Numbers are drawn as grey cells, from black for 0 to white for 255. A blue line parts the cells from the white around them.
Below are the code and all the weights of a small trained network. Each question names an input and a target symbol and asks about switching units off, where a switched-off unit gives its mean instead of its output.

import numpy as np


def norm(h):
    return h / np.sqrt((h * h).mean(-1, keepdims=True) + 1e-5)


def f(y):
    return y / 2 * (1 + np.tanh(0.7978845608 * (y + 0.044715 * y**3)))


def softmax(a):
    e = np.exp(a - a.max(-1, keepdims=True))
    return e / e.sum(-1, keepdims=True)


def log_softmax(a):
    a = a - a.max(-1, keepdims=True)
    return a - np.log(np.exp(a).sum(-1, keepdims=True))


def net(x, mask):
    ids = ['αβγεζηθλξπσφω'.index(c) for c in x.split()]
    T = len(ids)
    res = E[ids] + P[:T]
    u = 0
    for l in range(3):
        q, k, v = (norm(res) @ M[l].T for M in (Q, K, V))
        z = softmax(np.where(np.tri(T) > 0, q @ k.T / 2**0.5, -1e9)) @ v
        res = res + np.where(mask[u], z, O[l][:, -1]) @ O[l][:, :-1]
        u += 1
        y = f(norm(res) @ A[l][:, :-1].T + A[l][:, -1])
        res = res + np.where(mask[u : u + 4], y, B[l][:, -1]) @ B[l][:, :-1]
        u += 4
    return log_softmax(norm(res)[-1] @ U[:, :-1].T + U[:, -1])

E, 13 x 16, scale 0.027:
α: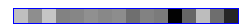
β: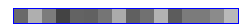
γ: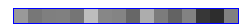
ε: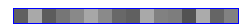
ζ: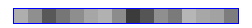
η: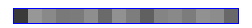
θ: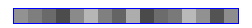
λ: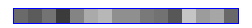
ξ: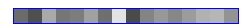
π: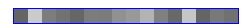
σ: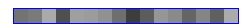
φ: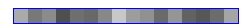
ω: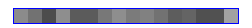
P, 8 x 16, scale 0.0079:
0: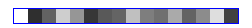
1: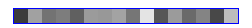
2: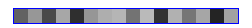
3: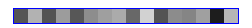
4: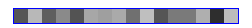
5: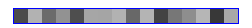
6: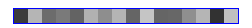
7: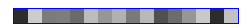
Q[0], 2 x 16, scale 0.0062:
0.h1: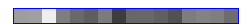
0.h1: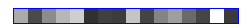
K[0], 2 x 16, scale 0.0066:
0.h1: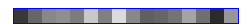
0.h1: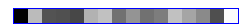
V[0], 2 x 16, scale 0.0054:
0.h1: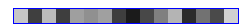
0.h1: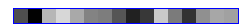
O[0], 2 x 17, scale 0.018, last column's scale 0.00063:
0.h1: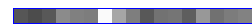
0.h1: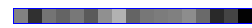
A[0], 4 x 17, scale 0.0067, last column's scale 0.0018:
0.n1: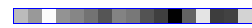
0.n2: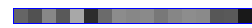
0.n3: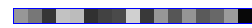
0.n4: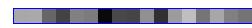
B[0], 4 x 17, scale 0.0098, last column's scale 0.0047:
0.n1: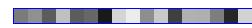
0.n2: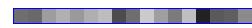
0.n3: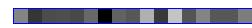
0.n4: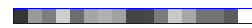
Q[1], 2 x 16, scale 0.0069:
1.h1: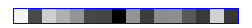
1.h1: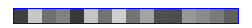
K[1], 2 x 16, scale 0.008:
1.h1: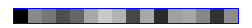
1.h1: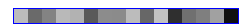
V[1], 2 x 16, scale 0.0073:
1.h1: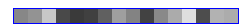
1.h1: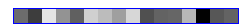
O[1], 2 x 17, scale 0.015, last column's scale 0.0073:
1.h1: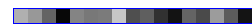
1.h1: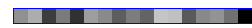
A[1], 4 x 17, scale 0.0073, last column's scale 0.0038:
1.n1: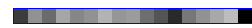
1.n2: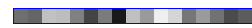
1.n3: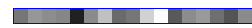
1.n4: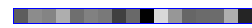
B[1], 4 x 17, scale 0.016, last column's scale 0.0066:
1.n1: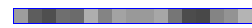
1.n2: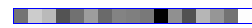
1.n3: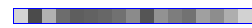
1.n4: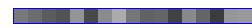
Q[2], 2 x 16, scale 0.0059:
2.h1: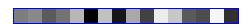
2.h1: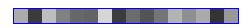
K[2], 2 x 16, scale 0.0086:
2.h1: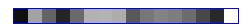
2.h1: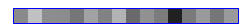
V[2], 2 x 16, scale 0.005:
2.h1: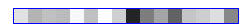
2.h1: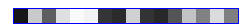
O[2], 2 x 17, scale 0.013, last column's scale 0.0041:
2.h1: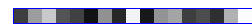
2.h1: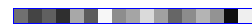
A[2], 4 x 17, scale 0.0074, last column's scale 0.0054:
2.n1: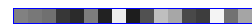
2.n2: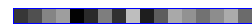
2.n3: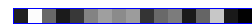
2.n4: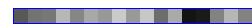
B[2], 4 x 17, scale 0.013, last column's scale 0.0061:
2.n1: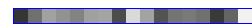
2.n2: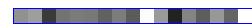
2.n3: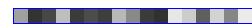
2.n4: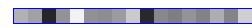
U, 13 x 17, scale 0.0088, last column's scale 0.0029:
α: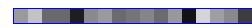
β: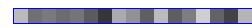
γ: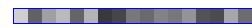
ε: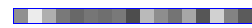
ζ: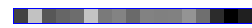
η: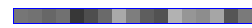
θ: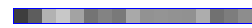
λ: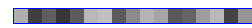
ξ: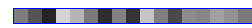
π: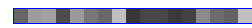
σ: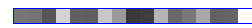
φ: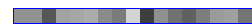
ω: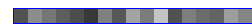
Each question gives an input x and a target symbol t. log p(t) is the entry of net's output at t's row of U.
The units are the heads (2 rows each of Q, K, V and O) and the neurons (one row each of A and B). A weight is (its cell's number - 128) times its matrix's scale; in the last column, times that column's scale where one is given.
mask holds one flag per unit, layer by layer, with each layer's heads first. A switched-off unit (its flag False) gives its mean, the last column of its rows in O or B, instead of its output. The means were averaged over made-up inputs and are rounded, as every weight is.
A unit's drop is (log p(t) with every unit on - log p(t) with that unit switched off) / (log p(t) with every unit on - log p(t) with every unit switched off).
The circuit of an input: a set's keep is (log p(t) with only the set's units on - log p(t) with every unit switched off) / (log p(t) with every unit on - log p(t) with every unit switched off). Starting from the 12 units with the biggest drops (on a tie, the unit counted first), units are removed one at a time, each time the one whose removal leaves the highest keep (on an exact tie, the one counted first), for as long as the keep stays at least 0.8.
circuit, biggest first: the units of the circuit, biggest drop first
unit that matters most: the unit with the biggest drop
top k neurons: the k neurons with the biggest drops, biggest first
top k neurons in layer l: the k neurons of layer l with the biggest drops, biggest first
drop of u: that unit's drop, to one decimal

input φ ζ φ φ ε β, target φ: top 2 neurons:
1.n1; 2.n4
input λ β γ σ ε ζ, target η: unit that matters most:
0.h1
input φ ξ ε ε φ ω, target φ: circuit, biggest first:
0.h1; 2.n4
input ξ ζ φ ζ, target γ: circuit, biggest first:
2.h1; 0.h1
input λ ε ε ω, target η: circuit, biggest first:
2.n3; 1.h1
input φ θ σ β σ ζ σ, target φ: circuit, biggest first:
0.h1; 1.n1
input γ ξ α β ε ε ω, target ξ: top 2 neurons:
0.n1; 0.n3
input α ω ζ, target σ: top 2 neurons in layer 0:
0.n1; 0.n4
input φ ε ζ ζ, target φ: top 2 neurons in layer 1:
1.n1; 1.n2
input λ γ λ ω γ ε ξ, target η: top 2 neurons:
2.n3; 0.n4
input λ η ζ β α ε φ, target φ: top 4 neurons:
0.n1; 2.n4; 1.n2; 1.n3
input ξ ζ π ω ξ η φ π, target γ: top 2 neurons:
1.n3; 0.n2
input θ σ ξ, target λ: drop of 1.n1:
0.0
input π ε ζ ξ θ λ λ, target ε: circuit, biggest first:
0.h1
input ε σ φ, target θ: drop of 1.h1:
0.9
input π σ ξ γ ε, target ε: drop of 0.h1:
1.1
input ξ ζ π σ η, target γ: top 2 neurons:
1.n3; 0.n2
